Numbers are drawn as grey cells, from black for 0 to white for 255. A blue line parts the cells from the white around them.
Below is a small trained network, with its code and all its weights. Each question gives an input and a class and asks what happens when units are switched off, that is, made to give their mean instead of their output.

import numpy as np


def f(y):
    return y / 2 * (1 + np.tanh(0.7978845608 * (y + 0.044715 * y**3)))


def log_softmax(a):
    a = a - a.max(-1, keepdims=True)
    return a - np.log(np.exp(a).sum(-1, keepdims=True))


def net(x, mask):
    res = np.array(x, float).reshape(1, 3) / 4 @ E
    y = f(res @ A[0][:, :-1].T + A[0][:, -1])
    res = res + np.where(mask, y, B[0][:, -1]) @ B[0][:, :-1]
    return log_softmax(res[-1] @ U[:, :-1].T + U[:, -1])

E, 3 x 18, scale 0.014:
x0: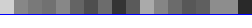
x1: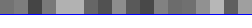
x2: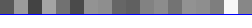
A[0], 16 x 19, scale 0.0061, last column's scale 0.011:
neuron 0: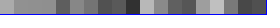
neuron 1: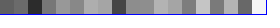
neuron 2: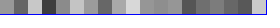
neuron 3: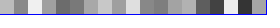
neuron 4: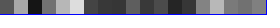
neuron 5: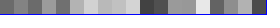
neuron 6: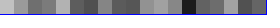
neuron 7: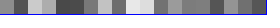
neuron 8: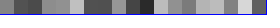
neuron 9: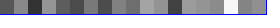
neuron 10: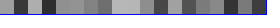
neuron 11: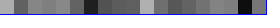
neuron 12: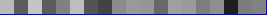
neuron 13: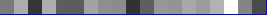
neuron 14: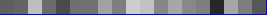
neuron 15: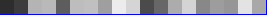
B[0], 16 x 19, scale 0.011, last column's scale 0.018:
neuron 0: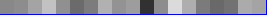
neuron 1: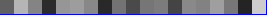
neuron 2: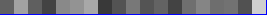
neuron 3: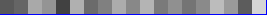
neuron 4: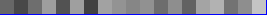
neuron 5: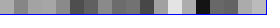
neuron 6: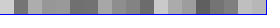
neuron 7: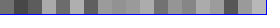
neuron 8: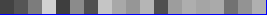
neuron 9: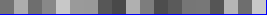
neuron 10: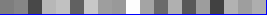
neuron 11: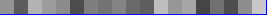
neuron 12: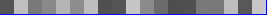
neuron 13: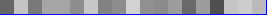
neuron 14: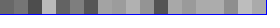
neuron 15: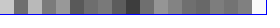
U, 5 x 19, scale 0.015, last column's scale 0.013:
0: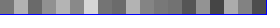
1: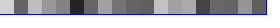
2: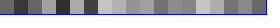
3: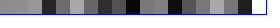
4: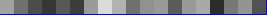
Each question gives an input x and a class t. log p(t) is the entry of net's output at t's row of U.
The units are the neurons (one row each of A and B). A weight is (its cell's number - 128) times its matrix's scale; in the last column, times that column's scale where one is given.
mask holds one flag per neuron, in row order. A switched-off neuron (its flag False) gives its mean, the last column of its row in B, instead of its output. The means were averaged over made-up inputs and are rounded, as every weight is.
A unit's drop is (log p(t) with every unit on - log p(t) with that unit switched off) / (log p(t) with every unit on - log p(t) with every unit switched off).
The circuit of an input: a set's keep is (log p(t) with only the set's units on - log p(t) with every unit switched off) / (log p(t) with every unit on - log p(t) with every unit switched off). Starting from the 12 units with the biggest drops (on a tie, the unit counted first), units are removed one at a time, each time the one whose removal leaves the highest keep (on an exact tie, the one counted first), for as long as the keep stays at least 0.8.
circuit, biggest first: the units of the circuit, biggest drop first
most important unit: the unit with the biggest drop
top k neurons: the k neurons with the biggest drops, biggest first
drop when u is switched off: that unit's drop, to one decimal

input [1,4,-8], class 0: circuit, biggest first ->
neuron 10
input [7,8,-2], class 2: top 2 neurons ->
neuron 4; neuron 15
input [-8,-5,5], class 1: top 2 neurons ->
neuron 5; neuron 15
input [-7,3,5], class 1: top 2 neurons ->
neuron 5; neuron 15
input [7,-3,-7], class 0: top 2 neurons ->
neuron 12; neuron 2
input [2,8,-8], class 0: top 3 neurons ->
neuron 12; neuron 10; neuron 2
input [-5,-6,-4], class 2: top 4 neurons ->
neuron 3; neuron 14; neuron 7; neuron 11
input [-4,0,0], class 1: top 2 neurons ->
neuron 5; neuron 12
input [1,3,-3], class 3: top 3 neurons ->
neuron 13; neuron 9; neuron 14
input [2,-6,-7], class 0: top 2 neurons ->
neuron 12; neuron 2
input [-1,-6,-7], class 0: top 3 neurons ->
neuron 12; neuron 2; neuron 10
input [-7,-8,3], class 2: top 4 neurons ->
neuron 3; neuron 14; neuron 7; neuron 11
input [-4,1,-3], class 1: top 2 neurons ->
neuron 1; neuron 15
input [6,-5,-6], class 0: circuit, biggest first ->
neuron 12
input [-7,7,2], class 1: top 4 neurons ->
neuron 15; neuron 5; neuron 3; neuron 7
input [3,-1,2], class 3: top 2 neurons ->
neuron 5; neuron 10
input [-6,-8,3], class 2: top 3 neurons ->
neuron 3; neuron 14; neuron 7
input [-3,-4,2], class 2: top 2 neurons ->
neuron 2; neuron 14
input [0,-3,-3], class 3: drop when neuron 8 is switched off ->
0.2
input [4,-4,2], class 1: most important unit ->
neuron 4
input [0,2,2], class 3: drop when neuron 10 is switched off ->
0.1
